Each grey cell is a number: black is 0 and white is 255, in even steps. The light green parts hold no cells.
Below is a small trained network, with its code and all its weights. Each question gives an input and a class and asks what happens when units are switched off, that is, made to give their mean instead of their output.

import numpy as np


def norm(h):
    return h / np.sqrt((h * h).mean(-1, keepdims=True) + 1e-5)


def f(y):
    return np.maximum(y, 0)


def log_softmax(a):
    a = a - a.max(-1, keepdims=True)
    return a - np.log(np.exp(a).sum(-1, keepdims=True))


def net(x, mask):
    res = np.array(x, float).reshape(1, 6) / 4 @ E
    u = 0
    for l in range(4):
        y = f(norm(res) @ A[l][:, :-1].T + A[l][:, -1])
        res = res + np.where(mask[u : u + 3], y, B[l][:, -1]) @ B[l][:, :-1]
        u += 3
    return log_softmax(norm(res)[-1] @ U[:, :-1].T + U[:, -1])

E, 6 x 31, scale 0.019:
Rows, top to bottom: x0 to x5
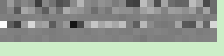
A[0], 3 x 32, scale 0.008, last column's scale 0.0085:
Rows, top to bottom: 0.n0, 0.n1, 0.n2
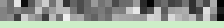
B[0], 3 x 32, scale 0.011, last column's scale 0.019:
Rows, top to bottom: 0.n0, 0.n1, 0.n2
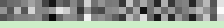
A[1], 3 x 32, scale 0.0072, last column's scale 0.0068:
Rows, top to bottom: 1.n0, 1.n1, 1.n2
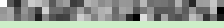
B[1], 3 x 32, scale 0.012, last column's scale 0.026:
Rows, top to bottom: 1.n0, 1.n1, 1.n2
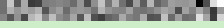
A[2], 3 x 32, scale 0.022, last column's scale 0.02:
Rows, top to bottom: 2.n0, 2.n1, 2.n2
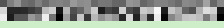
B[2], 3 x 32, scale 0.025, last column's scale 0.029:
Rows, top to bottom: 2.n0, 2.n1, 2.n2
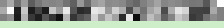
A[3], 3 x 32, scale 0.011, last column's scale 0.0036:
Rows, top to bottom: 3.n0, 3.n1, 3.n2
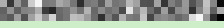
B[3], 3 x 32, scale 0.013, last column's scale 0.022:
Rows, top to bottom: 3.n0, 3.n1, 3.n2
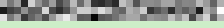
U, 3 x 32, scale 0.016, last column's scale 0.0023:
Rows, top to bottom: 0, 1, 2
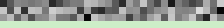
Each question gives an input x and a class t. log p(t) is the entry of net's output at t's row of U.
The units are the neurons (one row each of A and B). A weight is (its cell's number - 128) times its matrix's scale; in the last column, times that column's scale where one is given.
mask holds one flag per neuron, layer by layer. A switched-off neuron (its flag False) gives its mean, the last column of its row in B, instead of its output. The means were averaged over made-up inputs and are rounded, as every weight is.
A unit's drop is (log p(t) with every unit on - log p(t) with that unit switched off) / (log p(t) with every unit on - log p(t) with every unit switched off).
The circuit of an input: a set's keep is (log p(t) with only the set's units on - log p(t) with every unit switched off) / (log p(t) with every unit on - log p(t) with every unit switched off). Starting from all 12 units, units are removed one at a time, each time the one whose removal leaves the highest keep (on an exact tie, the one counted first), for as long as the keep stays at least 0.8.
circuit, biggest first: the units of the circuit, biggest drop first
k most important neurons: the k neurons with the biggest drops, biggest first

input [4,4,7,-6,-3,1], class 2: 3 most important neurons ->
[2.n0, 0.n0, 3.n1]
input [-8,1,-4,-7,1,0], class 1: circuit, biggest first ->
[0.n1]
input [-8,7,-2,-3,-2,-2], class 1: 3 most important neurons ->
[0.n1, 0.n0, 3.n0]
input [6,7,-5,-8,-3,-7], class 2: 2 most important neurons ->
[2.n0, 0.n0]
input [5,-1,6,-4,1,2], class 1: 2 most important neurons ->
[0.n1, 1.n2]
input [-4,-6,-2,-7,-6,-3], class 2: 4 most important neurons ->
[2.n0, 0.n2, 1.n2, 3.n1]
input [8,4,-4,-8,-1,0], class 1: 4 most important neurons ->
[1.n2, 0.n1, 1.n0, 3.n2]
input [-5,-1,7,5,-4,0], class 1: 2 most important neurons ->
[0.n1, 2.n0]
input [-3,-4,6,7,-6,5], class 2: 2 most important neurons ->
[1.n0, 0.n2]
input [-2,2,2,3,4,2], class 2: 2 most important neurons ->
[1.n0, 0.n0]
